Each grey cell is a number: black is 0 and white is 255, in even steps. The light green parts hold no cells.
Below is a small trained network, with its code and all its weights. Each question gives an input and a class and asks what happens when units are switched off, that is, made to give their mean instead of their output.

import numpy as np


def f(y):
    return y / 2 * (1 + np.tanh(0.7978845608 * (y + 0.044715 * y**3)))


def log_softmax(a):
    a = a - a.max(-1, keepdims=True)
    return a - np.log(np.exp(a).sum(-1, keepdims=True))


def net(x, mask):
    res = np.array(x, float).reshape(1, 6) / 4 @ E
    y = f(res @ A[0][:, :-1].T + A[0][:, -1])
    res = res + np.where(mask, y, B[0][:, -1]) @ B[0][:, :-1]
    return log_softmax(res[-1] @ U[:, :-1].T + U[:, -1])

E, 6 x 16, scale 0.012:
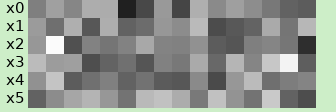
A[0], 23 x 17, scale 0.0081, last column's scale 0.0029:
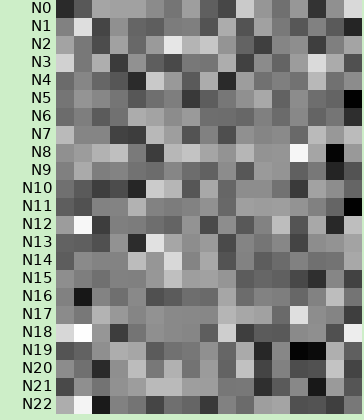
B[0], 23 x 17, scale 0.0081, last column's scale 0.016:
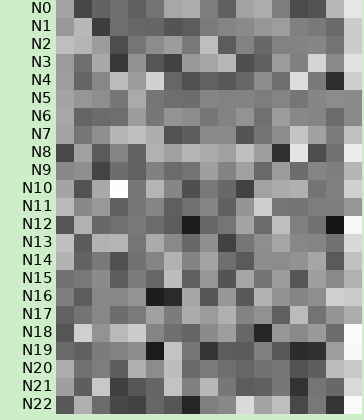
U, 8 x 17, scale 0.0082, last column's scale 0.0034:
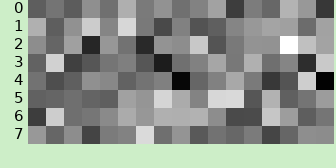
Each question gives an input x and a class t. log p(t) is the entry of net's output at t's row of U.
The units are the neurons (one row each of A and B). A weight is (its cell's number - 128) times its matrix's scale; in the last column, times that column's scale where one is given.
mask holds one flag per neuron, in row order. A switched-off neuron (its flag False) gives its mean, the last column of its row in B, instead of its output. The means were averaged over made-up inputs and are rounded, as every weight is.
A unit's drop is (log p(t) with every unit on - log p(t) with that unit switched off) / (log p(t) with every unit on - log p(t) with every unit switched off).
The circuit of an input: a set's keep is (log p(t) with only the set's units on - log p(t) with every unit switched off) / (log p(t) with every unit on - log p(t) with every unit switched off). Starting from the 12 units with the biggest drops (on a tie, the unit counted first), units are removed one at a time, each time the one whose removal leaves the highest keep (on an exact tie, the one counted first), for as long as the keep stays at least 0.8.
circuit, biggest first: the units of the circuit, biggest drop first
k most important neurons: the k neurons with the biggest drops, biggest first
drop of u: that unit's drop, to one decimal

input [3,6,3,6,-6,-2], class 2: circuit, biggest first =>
N3
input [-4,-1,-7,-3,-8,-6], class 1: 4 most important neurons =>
N10, N13, N4, N7
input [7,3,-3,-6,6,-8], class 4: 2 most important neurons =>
N19, N16
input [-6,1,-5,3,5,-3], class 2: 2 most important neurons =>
N3, N16
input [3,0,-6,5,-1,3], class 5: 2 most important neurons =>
N8, N18
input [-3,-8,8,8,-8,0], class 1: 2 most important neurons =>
N4, N10
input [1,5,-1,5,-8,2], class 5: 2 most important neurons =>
N8, N18
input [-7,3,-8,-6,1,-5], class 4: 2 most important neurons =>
N19, N16
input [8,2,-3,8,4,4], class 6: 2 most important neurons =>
N8, N17
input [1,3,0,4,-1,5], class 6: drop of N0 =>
0.1
